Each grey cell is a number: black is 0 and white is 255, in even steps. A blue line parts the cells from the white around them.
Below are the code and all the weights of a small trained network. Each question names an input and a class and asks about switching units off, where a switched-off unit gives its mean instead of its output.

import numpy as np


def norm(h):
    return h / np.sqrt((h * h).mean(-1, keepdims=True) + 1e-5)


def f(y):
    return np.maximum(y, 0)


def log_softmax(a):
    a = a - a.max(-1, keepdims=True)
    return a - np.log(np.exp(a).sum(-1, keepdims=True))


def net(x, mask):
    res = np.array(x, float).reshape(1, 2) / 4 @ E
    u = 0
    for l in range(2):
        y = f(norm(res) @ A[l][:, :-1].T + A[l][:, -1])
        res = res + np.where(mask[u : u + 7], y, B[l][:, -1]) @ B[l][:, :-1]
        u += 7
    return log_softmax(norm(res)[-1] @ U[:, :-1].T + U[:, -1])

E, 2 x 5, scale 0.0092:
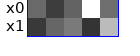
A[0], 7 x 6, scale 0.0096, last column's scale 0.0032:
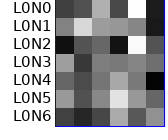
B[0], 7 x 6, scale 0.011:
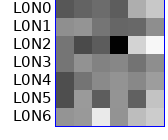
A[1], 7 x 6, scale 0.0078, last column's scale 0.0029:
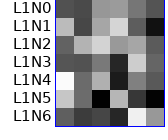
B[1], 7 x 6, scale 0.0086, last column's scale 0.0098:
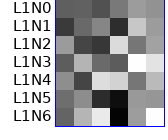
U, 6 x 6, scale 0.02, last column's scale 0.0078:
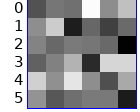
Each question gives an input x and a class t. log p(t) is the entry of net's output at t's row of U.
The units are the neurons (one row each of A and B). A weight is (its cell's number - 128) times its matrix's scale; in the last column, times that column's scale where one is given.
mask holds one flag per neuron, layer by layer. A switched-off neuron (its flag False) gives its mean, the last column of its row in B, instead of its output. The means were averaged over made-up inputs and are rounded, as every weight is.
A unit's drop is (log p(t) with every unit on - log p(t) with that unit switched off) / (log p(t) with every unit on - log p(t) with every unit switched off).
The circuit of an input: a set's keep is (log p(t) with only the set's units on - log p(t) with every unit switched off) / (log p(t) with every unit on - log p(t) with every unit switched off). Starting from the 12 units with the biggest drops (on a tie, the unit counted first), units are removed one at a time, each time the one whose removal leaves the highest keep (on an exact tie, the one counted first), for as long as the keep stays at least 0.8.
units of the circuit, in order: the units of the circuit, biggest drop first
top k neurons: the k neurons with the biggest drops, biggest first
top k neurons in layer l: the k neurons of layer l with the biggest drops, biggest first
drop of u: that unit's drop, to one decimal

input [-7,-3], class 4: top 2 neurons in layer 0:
[L0N2; L0N0]
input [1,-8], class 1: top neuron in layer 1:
[L1N5]
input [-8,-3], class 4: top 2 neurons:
[L0N2; L0N0]
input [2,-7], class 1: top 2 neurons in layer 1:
[L1N5; L1N4]
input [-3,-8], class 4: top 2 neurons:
[L0N5; L1N3]
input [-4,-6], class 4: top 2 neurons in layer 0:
[L0N2; L0N5]
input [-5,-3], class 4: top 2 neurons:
[L0N2; L0N0]
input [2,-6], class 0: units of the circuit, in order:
[L0N2; L1N6]
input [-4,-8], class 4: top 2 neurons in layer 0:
[L0N5; L0N2]
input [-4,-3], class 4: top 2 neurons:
[L0N2; L0N0]
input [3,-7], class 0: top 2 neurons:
[L0N2; L1N6]
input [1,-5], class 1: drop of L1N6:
0.2
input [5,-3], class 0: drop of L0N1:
0.0
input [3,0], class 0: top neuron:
[L0N2]
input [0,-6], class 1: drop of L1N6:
0.1
